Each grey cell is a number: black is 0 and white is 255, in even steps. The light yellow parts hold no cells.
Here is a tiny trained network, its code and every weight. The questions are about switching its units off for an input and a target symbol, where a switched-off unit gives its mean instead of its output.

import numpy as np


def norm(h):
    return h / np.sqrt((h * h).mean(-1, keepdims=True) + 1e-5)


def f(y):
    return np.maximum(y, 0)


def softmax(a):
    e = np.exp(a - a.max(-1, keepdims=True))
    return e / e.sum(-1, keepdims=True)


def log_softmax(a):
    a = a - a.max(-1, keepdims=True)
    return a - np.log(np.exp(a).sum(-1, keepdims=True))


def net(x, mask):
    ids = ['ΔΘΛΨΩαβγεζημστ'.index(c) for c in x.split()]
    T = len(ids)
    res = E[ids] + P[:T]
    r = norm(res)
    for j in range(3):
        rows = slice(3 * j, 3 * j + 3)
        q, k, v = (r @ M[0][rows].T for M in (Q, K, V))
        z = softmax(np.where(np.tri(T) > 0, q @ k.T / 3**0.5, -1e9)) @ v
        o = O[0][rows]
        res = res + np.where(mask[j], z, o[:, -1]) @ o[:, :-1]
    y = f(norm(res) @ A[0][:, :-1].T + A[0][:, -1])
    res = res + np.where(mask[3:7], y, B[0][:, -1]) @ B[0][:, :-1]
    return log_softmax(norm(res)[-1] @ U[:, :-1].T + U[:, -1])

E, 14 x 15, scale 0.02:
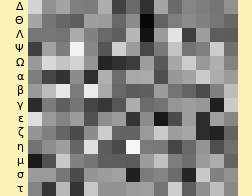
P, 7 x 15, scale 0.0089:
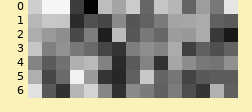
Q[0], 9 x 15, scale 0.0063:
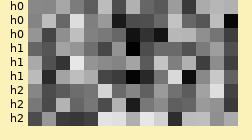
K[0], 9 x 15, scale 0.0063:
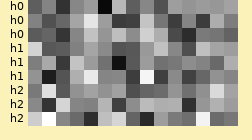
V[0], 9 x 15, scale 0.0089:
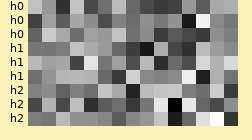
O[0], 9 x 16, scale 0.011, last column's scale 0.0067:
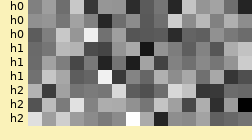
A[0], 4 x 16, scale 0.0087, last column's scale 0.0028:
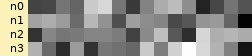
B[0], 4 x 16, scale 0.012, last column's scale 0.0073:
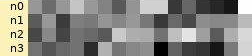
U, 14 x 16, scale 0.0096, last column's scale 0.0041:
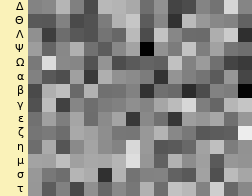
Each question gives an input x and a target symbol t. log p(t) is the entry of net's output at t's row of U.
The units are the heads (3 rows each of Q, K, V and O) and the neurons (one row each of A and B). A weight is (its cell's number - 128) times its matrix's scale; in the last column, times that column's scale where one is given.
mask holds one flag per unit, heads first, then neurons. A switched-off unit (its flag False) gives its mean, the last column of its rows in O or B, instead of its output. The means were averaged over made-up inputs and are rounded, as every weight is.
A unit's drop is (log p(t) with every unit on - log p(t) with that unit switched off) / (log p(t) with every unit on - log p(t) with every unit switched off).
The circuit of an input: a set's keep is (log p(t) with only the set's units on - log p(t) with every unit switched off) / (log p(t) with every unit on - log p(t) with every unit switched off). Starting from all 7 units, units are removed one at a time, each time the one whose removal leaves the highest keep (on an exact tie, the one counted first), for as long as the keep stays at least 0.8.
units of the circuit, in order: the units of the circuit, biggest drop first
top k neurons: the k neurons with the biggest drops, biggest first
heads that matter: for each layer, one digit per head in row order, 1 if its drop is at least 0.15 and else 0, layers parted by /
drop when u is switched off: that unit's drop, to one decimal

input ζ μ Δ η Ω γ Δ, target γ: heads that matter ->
001
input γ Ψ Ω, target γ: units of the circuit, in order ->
h2; n2
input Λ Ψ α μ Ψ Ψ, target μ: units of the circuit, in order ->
h2
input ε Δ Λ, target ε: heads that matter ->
100
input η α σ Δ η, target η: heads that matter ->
001
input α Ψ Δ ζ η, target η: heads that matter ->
000
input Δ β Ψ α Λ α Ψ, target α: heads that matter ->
100
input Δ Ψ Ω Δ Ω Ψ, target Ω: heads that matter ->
010
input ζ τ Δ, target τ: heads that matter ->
001
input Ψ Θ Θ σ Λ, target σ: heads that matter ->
010
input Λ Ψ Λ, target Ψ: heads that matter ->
010
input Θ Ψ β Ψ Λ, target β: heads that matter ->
100
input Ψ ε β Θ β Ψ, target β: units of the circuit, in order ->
h0; h1
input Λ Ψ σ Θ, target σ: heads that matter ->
010
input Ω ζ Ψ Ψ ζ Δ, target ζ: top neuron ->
n0
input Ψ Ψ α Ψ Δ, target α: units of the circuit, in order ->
h0; n3
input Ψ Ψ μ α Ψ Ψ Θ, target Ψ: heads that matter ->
110
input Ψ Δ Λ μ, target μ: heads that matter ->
001
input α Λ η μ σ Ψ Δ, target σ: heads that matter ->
010
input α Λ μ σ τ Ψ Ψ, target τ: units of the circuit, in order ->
h2
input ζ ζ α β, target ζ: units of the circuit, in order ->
n0; h2
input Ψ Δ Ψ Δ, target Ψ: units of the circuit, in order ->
h0; h1
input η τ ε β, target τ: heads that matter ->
011
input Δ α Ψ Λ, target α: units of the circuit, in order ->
h0; n3; h1
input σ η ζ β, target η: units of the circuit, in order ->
h2; n1
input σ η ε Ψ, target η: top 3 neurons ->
n1; n2; n0
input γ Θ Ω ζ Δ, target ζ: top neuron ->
n0
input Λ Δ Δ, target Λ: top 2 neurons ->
n0; n3
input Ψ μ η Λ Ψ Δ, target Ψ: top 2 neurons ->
n3; n0
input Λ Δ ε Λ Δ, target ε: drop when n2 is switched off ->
0.0
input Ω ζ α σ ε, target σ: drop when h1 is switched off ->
0.3
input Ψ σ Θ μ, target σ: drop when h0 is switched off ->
-0.1
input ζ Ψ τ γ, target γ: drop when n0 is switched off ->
0.0
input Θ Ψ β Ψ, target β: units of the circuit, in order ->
h0
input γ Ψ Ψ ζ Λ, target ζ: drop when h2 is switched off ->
0.2
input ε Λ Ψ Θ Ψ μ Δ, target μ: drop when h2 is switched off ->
0.6
